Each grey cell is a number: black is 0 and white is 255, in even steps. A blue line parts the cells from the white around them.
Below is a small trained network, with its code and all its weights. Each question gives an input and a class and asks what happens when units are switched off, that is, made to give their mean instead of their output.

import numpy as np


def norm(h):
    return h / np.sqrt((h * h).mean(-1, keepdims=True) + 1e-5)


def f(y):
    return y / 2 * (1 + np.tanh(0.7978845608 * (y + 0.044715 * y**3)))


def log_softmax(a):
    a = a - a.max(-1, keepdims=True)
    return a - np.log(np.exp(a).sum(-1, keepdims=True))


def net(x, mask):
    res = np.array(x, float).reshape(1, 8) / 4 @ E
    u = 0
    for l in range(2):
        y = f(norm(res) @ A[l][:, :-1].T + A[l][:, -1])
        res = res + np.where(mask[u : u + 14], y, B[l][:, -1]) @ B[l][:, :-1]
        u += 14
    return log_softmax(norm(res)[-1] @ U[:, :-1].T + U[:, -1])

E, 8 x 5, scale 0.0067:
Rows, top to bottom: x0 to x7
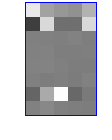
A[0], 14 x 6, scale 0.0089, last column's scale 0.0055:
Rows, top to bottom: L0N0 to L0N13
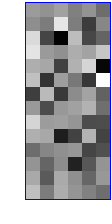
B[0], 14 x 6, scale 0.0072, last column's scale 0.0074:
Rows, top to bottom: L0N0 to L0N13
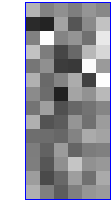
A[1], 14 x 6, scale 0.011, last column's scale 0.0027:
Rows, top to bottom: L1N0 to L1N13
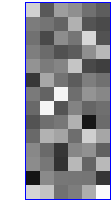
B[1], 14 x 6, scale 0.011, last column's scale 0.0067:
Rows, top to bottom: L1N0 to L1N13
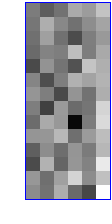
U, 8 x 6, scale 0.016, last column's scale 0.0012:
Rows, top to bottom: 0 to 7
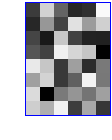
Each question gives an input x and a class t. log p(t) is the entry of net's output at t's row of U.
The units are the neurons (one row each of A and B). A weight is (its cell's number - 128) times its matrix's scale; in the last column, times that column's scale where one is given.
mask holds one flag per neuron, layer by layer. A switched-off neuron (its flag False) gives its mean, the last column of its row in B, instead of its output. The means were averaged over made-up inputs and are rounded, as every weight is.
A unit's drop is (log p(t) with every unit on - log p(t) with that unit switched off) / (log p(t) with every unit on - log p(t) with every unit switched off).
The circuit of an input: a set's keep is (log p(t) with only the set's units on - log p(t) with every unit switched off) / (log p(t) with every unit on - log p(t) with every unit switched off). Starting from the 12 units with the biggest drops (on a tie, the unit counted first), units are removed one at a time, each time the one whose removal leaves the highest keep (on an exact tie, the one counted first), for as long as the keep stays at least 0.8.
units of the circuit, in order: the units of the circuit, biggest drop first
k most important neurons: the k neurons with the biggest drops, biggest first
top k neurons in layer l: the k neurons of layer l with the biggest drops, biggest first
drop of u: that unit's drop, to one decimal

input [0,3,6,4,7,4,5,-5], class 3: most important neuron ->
L0N3
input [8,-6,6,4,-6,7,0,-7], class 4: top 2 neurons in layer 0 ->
L0N2, L0N7
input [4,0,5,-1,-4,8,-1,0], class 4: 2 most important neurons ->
L1N13, L1N4
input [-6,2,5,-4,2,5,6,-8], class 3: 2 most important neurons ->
L1N12, L0N5
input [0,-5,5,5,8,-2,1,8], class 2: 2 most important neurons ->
L0N1, L1N8
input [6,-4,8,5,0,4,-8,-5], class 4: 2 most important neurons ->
L0N2, L1N13
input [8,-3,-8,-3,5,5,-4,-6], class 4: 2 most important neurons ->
L0N2, L1N13
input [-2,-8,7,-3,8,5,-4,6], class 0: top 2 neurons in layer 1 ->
L1N8, L1N4
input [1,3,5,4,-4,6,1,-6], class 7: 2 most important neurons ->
L0N5, L1N9
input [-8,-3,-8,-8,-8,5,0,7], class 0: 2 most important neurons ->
L1N8, L1N7
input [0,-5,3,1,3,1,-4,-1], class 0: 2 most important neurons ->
L1N4, L1N8
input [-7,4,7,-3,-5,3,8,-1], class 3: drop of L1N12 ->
0.1
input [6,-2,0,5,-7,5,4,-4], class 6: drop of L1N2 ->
0.0
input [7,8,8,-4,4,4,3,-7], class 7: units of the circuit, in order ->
L1N13
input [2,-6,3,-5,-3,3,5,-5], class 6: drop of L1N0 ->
0.1
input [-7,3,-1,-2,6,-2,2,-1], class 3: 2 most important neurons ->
L1N12, L0N5
